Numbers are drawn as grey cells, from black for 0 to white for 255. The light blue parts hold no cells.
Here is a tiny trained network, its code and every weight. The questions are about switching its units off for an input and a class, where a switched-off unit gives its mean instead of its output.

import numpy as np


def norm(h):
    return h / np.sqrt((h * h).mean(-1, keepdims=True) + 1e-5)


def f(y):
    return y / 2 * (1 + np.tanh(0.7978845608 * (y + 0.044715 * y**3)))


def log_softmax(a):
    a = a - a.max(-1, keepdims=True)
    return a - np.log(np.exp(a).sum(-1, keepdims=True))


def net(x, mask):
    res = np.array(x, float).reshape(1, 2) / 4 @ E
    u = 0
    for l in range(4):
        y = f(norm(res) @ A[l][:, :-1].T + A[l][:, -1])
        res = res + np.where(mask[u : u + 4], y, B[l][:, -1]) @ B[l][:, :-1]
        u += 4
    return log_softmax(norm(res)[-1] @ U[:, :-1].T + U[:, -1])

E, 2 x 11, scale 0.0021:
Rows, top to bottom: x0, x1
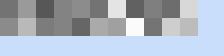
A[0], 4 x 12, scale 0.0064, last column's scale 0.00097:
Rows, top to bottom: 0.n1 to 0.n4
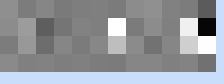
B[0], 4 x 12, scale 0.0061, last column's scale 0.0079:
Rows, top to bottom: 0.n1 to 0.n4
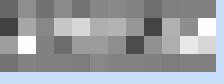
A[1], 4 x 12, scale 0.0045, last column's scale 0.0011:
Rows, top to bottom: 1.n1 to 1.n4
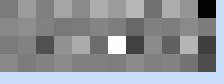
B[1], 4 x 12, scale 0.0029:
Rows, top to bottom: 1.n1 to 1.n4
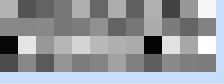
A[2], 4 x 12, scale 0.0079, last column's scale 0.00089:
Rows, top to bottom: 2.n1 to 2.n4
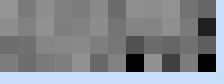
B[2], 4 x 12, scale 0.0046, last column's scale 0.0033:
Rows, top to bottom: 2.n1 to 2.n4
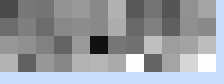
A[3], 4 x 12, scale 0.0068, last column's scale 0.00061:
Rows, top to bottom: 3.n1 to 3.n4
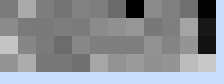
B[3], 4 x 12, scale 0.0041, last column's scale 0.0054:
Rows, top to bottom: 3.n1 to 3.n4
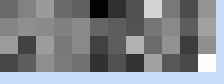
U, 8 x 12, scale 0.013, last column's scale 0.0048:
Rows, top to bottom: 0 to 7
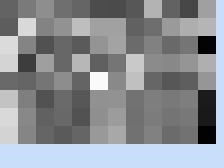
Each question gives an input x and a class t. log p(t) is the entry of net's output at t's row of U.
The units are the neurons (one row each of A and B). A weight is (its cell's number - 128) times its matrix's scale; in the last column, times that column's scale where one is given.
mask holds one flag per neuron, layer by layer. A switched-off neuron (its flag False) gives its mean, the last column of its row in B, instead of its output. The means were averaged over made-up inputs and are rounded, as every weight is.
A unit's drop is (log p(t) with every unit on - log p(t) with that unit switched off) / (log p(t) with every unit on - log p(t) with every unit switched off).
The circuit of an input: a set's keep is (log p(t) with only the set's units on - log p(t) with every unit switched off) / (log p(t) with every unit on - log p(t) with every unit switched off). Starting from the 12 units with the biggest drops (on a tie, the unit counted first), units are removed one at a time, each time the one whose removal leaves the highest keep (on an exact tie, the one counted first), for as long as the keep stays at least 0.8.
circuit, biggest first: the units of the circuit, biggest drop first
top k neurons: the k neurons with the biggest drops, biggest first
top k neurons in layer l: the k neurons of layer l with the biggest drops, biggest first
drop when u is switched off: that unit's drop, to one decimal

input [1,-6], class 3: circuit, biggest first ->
[0.n2 2.n4]
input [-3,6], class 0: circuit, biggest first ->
[0.n2 3.n4]
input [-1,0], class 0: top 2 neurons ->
[0.n2 1.n3]
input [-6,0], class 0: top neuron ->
[2.n4]
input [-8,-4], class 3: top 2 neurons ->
[1.n3 0.n2]
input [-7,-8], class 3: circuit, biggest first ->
[2.n4 0.n2]
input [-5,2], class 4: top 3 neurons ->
[0.n3 0.n2 3.n4]
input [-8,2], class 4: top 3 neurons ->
[0.n3 3.n4 0.n2]
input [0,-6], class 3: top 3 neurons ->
[0.n2 0.n3 2.n4]
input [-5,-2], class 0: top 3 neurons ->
[2.n4 1.n1 0.n2]
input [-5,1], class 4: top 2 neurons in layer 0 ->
[0.n3 0.n2]
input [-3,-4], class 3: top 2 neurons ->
[0.n2 0.n3]
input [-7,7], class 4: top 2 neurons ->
[0.n3 2.n3]
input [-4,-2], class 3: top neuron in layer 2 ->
[2.n3]
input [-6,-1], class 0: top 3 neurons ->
[2.n4 0.n2 1.n1]
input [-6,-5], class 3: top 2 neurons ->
[0.n2 2.n4]
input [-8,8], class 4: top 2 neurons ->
[0.n3 2.n3]
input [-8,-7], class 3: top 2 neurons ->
[2.n4 0.n2]
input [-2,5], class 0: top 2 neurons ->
[0.n2 3.n4]
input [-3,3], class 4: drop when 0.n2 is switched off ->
0.3
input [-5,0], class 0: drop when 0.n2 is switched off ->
0.9
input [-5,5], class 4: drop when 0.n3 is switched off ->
1.6
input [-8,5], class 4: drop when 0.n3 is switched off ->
1.7
